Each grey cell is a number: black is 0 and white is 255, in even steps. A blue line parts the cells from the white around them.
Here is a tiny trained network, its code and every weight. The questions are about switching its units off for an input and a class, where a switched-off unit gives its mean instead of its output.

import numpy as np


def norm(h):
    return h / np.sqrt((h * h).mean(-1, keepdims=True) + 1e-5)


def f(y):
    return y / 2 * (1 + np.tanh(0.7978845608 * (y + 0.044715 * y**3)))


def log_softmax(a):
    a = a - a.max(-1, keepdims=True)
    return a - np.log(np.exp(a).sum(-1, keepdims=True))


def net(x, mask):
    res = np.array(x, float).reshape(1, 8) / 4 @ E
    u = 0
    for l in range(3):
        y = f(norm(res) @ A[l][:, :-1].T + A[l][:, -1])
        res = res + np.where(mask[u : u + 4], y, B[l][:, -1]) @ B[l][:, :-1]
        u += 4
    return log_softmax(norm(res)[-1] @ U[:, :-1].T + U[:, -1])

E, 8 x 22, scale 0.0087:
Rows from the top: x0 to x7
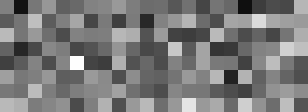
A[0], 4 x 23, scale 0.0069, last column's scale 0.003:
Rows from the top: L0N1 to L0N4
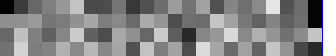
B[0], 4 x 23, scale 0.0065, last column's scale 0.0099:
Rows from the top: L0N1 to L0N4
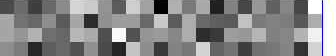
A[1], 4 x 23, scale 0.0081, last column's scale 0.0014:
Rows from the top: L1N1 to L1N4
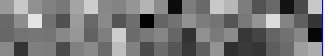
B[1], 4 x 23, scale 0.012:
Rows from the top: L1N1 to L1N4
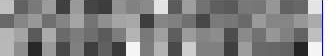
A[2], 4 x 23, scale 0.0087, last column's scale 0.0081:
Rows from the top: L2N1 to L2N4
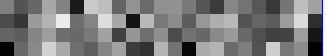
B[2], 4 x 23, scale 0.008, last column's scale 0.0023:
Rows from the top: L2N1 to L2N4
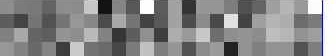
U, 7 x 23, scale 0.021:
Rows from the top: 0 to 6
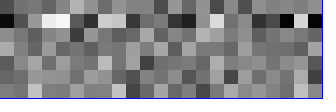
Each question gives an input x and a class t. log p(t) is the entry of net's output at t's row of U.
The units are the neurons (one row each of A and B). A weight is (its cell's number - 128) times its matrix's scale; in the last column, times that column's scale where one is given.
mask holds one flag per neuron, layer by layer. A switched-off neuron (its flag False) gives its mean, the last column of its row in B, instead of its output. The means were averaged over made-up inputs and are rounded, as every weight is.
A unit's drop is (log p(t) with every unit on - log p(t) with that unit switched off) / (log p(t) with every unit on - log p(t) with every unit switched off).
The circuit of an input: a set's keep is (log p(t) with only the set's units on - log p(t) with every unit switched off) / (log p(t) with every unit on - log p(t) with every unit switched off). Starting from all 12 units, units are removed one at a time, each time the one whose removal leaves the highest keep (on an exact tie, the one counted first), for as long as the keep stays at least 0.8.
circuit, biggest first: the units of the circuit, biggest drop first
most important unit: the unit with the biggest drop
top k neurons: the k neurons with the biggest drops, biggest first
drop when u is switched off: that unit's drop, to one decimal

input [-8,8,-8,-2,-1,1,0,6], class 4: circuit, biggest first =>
(L1N4 L1N1 L1N2)
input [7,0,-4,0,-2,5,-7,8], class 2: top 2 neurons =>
(L1N4 L2N1)
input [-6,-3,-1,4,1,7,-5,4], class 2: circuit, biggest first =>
(L1N4 L1N1)
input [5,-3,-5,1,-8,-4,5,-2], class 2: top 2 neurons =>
(L2N1 L1N1)
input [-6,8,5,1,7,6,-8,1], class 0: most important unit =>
L0N1
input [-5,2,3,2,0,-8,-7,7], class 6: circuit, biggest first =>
(L1N4 L0N3 L1N3)
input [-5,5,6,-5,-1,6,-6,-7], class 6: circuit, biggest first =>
(L1N4 L0N3)
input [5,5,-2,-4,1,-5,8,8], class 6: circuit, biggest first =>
(L1N4 L0N1)
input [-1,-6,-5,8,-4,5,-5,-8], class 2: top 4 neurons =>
(L1N1 L2N1 L0N3 L0N2)
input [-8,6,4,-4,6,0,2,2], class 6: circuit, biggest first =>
(L0N3 L1N4)
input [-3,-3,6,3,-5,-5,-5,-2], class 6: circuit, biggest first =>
(L0N3 L1N4 L0N4)
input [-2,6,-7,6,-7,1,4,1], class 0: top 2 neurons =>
(L1N4 L2N1)
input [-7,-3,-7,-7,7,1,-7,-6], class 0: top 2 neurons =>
(L1N4 L0N1)
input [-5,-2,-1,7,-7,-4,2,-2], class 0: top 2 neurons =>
(L1N4 L1N3)
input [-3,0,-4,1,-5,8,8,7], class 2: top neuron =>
(L1N4)
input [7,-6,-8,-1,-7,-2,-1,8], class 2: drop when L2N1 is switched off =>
0.2
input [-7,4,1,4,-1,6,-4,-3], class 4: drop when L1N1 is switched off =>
0.2
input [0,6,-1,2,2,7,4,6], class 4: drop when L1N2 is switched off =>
0.0
